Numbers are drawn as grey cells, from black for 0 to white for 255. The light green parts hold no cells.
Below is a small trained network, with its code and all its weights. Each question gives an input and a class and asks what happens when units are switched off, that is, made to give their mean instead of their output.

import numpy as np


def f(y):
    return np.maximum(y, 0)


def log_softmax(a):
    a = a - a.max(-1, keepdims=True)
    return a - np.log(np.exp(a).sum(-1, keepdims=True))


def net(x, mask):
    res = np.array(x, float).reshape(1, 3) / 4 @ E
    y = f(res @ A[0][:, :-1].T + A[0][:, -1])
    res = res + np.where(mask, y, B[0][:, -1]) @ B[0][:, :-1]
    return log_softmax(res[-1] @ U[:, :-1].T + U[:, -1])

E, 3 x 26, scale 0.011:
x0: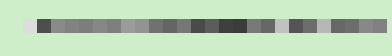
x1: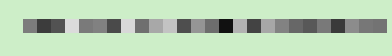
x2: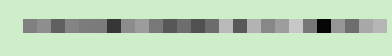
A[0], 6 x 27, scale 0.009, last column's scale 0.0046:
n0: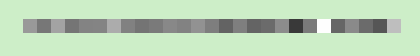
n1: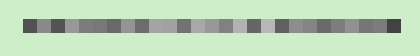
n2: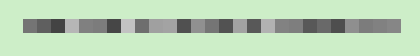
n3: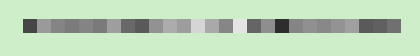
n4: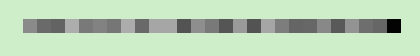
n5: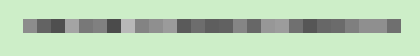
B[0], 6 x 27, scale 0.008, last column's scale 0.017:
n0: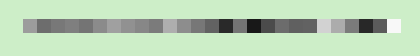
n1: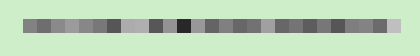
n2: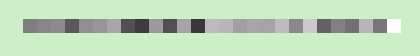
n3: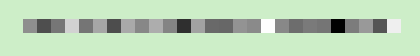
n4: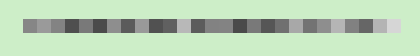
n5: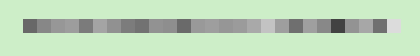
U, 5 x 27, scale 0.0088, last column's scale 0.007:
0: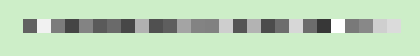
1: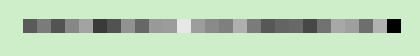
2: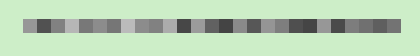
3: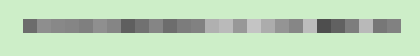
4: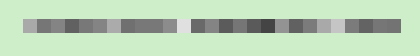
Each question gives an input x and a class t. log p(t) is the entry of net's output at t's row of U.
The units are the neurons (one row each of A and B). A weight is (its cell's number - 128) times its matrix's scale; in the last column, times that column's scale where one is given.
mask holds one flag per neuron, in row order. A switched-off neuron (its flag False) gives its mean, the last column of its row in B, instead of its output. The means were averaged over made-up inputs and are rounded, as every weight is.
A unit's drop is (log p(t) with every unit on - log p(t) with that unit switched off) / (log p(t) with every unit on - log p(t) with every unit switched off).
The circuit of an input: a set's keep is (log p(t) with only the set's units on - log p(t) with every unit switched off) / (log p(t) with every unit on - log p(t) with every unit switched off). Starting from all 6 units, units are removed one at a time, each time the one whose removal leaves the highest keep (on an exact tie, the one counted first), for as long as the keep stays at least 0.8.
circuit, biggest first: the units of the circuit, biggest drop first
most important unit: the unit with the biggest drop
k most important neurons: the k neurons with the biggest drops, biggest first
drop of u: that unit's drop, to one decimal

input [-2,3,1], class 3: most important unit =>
n0
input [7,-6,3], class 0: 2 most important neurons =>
n0, n3
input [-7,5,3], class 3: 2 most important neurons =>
n2, n0
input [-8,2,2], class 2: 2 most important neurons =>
n1, n3
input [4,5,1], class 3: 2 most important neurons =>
n5, n2
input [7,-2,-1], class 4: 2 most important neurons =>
n3, n1
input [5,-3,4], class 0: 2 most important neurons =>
n3, n0
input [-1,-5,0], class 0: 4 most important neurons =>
n3, n0, n5, n2
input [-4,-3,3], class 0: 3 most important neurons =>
n5, n3, n2
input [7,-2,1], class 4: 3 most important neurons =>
n3, n1, n5
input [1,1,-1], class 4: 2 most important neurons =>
n3, n1
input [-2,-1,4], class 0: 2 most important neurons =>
n3, n5
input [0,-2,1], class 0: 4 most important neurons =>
n3, n0, n5, n2
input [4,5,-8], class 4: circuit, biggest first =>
n4
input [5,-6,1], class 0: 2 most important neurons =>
n0, n3
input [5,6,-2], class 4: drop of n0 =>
0.1
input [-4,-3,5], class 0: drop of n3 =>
0.5
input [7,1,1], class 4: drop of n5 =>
-0.1
